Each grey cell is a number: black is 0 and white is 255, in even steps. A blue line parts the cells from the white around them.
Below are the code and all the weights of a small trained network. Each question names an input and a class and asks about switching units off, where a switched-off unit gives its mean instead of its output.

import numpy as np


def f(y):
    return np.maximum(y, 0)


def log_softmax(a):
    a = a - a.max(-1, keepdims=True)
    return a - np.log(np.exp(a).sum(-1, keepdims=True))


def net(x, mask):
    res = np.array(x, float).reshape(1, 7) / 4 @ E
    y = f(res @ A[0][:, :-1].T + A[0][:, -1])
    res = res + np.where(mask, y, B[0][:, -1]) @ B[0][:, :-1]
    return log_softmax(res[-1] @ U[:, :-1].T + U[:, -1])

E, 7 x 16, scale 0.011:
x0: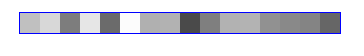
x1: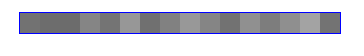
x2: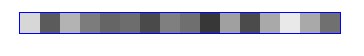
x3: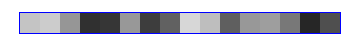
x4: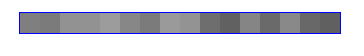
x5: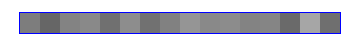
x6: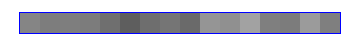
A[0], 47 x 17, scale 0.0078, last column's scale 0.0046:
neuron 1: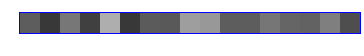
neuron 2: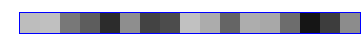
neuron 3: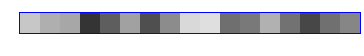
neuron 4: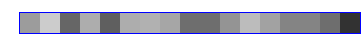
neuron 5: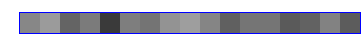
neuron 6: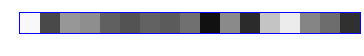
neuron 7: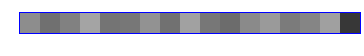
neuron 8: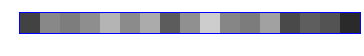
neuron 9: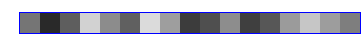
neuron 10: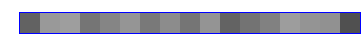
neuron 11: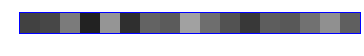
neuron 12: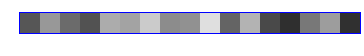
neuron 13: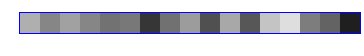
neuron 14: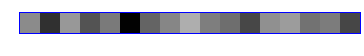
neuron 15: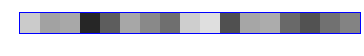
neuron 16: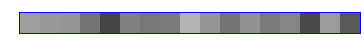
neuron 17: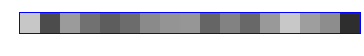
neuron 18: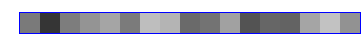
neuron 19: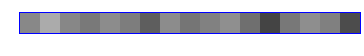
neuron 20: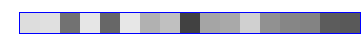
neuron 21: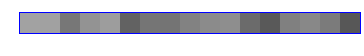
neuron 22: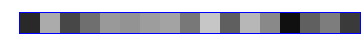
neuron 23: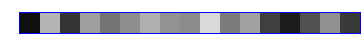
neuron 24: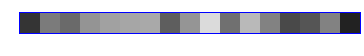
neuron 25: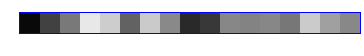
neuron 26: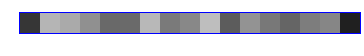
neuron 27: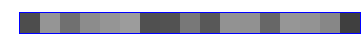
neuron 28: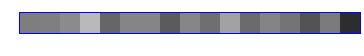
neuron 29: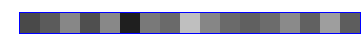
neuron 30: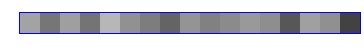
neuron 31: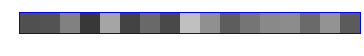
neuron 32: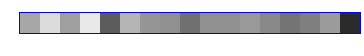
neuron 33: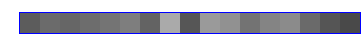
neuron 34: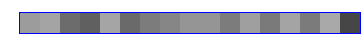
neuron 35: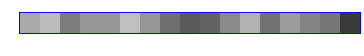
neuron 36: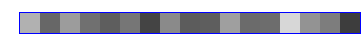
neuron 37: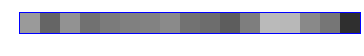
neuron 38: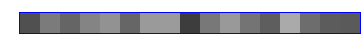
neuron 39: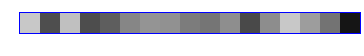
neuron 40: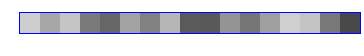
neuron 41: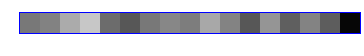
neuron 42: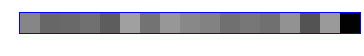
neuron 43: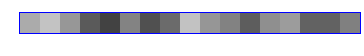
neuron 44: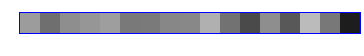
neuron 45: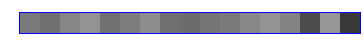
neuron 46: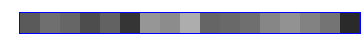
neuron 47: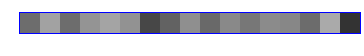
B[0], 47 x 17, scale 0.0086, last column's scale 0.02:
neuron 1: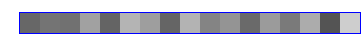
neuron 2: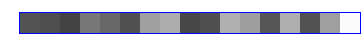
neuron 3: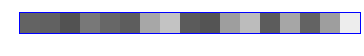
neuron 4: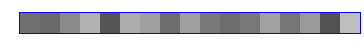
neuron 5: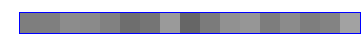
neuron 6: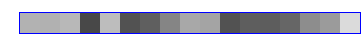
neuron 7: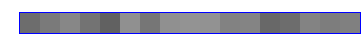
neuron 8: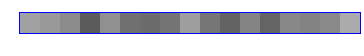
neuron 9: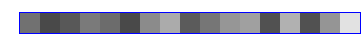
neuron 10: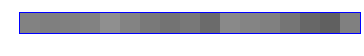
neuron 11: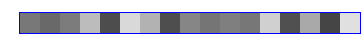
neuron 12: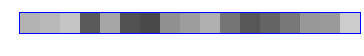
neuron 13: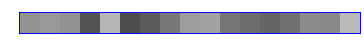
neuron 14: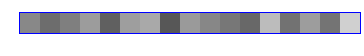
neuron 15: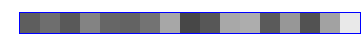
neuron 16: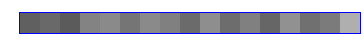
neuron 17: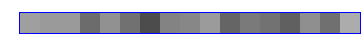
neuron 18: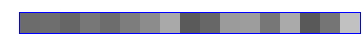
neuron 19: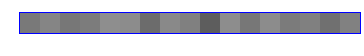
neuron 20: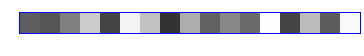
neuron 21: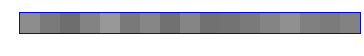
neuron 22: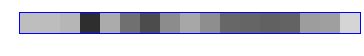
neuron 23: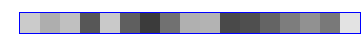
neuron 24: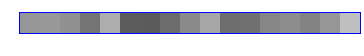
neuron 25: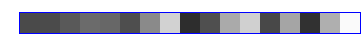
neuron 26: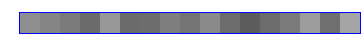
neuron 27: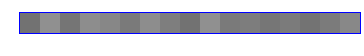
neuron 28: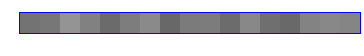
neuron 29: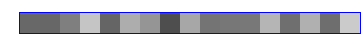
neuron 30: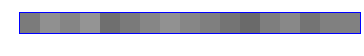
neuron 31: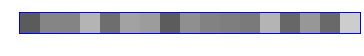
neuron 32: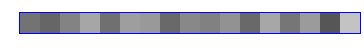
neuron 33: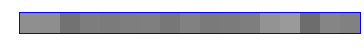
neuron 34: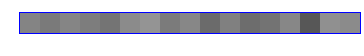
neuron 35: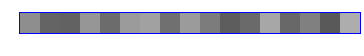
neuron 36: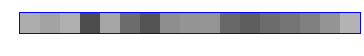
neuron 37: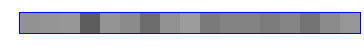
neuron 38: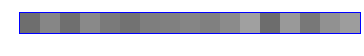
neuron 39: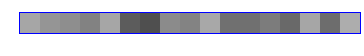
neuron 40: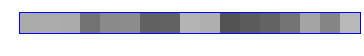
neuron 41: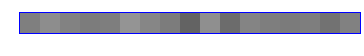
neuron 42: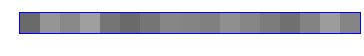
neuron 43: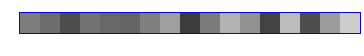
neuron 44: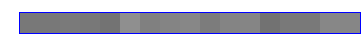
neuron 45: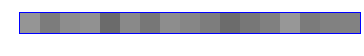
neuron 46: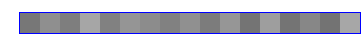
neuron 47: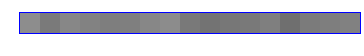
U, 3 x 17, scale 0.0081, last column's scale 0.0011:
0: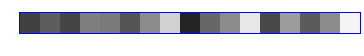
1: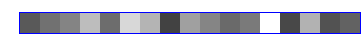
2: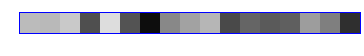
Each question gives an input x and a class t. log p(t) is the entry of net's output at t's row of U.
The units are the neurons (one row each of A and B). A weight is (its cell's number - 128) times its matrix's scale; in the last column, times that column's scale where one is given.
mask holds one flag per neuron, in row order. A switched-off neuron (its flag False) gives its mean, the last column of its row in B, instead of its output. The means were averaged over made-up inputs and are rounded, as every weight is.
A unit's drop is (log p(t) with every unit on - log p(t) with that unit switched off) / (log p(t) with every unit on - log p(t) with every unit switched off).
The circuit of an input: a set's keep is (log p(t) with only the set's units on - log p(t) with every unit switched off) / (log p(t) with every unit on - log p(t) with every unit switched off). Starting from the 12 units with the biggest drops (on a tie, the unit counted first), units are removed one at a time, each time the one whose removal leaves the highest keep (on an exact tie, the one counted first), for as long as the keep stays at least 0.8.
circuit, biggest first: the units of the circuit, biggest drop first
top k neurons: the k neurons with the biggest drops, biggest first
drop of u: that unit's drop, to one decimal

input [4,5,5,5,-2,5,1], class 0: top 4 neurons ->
(neuron 2; neuron 23; neuron 3; neuron 43)
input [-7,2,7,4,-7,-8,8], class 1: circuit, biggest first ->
(neuron 14)
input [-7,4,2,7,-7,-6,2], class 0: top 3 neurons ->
(neuron 2; neuron 3; neuron 20)
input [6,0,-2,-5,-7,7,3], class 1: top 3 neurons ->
(neuron 20; neuron 2; neuron 3)
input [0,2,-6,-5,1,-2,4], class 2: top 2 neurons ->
(neuron 23; neuron 2)
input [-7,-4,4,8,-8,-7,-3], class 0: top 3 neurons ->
(neuron 2; neuron 3; neuron 43)
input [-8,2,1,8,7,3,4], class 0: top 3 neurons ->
(neuron 2; neuron 3; neuron 15)
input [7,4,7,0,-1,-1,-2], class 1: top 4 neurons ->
(neuron 20; neuron 23; neuron 4; neuron 22)
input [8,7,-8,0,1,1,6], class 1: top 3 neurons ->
(neuron 20; neuron 4; neuron 32)
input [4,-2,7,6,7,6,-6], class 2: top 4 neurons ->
(neuron 6; neuron 40; neuron 25; neuron 13)
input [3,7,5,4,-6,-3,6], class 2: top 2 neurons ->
(neuron 25; neuron 40)
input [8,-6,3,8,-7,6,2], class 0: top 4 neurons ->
(neuron 2; neuron 3; neuron 43; neuron 15)
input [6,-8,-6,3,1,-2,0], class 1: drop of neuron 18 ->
0.0
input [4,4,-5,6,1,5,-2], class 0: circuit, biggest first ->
(neuron 2)
